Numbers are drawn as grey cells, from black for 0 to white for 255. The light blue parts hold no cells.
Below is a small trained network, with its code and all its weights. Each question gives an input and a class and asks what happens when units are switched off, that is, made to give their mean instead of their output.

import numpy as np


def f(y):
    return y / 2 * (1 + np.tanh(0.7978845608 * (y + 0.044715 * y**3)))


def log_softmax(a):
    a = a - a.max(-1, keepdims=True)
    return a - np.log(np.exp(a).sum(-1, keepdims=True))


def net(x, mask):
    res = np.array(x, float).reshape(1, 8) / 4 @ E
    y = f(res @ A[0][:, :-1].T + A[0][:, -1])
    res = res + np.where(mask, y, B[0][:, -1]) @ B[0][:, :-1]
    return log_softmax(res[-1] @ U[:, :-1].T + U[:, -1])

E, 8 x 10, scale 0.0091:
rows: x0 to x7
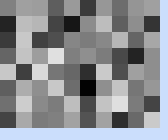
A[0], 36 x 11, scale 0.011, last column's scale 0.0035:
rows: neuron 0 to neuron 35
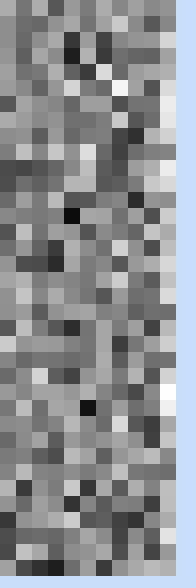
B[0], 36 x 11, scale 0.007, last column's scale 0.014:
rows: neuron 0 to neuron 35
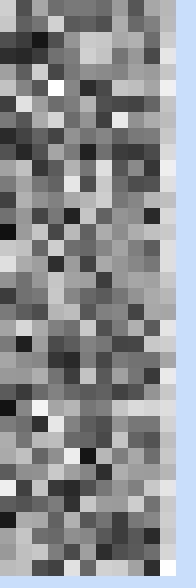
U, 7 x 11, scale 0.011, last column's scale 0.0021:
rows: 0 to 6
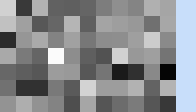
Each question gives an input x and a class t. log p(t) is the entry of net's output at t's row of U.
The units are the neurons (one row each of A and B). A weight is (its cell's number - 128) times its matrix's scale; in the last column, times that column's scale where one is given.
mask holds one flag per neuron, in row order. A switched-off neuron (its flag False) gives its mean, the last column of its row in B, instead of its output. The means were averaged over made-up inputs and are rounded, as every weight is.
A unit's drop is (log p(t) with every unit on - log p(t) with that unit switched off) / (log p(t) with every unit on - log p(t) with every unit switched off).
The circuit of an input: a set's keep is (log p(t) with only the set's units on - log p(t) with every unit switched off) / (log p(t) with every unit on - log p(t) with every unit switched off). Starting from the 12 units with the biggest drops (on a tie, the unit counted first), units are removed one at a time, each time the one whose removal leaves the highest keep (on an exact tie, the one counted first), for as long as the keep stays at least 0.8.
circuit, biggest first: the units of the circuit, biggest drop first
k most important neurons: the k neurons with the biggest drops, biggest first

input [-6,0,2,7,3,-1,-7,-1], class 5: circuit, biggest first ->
[neuron 3]
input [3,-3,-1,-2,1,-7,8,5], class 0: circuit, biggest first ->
[neuron 30; neuron 35]
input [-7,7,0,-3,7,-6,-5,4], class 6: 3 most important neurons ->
[neuron 33; neuron 34; neuron 6]
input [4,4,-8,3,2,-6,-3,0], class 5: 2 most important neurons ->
[neuron 3; neuron 31]
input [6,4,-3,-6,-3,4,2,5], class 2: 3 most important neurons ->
[neuron 25; neuron 14; neuron 13]
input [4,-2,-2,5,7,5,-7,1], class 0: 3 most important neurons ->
[neuron 30; neuron 21; neuron 4]
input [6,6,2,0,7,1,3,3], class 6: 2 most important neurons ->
[neuron 20; neuron 34]
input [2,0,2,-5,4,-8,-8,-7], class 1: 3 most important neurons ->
[neuron 35; neuron 16; neuron 10]
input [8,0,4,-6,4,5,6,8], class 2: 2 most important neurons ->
[neuron 25; neuron 14]
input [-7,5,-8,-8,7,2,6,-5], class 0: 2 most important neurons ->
[neuron 30; neuron 0]
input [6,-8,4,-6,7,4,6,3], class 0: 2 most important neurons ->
[neuron 30; neuron 4]
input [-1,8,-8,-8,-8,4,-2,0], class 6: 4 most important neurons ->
[neuron 20; neuron 34; neuron 23; neuron 33]
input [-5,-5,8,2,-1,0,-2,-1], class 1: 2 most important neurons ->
[neuron 11; neuron 35]
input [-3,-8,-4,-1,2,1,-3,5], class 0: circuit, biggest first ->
[neuron 30]
